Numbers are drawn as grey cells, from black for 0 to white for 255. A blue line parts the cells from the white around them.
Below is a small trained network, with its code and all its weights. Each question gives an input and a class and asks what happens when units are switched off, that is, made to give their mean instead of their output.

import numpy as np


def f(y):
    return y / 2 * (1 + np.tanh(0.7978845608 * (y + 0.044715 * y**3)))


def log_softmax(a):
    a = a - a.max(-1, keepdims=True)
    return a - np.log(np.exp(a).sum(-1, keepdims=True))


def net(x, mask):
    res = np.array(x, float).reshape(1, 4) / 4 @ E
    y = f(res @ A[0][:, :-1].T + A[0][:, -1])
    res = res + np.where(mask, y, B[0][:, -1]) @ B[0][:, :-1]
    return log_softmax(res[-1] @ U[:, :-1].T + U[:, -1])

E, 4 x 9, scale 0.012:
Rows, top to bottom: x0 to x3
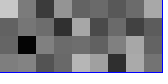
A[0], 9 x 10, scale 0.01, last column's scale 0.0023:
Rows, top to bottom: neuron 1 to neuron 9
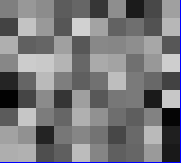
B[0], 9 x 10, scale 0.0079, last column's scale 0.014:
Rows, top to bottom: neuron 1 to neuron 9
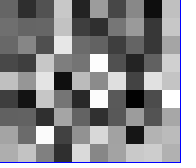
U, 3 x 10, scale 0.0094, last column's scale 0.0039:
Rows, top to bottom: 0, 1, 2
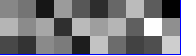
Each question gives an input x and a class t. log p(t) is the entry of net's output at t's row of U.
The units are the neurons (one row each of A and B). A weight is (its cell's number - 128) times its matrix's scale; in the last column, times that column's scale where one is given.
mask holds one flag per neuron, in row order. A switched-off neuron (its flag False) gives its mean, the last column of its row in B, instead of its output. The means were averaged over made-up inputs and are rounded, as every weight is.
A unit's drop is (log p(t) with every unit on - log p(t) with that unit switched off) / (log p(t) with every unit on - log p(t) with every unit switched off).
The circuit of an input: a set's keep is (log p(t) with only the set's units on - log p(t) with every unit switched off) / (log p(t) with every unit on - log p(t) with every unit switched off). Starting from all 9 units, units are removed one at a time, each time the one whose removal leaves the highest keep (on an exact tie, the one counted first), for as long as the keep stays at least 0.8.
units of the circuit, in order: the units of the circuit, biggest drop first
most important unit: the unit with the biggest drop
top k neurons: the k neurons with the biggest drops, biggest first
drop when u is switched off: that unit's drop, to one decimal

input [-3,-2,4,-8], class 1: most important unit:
neuron 5
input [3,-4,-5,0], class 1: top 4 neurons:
[neuron 6; neuron 1; neuron 2; neuron 9]
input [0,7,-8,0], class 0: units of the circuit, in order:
[neuron 6; neuron 7]
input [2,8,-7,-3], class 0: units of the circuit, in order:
[neuron 6; neuron 7]
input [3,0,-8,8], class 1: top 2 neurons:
[neuron 8; neuron 9]
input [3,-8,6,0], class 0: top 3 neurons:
[neuron 6; neuron 4; neuron 8]
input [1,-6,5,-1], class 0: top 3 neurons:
[neuron 6; neuron 4; neuron 8]
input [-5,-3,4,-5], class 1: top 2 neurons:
[neuron 5; neuron 1]
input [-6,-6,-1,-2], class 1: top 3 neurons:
[neuron 6; neuron 5; neuron 1]
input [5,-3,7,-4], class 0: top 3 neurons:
[neuron 6; neuron 4; neuron 8]
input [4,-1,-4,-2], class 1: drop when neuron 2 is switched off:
0.2
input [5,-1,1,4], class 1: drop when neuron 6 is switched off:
0.1
